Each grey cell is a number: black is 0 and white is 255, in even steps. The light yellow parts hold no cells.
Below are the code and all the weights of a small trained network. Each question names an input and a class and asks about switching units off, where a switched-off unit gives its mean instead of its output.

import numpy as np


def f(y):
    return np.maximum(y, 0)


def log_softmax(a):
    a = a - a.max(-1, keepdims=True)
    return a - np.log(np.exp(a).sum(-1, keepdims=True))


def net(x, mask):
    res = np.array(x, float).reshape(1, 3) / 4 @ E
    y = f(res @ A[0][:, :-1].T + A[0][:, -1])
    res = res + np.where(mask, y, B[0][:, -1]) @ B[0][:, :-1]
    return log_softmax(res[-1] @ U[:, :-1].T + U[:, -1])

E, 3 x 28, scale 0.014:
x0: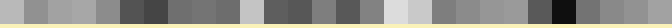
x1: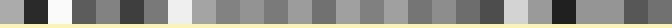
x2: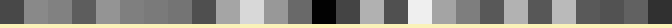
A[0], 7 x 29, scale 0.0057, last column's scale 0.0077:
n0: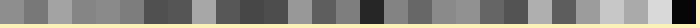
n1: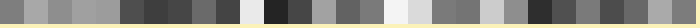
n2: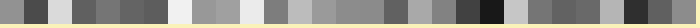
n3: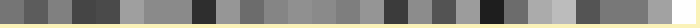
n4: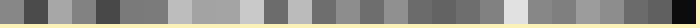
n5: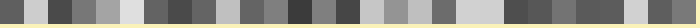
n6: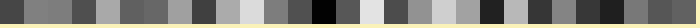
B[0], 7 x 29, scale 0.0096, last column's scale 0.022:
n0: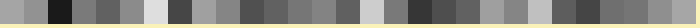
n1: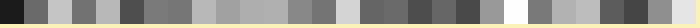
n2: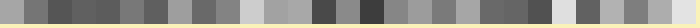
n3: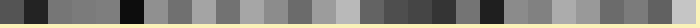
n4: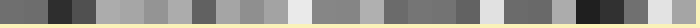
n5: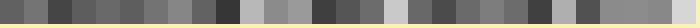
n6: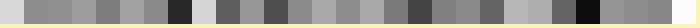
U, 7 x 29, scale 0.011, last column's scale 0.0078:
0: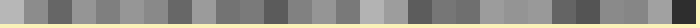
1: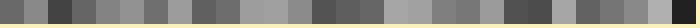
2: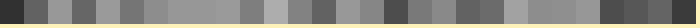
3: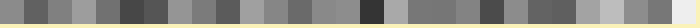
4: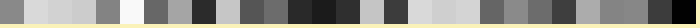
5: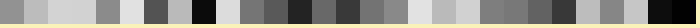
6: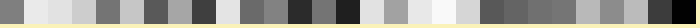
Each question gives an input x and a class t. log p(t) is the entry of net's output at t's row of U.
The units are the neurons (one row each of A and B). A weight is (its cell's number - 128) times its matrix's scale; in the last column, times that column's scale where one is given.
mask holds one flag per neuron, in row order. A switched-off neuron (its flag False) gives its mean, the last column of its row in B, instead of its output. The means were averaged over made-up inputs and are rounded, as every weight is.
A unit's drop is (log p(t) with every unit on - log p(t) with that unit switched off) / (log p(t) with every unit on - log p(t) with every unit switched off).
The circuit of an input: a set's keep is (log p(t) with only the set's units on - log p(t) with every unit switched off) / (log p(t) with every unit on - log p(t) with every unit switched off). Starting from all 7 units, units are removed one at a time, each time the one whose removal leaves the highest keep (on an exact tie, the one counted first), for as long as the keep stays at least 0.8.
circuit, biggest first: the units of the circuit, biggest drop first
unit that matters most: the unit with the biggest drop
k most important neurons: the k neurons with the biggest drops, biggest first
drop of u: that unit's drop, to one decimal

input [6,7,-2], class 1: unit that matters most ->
n2
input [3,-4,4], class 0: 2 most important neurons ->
(n6; n2)
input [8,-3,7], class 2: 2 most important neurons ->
(n1; n0)
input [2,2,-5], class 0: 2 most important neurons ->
(n0; n3)
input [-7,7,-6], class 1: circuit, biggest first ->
(n6; n1; n4)
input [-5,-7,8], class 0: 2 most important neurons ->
(n6; n2)
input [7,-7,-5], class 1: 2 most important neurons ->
(n5; n6)
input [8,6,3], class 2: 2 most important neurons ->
(n1; n4)
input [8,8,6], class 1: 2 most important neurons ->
(n2; n4)
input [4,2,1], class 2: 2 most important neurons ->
(n1; n5)
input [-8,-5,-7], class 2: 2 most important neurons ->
(n6; n3)
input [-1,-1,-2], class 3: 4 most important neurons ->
(n6; n1; n4; n0)
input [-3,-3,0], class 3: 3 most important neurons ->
(n1; n4; n3)
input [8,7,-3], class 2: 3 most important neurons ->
(n1; n5; n4)
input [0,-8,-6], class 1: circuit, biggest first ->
(n6)
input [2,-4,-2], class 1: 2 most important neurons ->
(n6; n3)
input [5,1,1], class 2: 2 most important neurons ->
(n1; n5)
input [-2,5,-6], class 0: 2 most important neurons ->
(n0; n5)
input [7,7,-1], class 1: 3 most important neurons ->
(n2; n4; n3)
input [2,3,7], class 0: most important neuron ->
(n6)
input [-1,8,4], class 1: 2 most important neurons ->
(n2; n4)
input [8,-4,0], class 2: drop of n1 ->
1.6
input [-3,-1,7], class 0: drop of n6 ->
1.0
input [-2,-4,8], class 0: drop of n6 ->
1.4
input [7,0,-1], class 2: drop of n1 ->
0.7
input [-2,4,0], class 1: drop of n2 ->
0.2
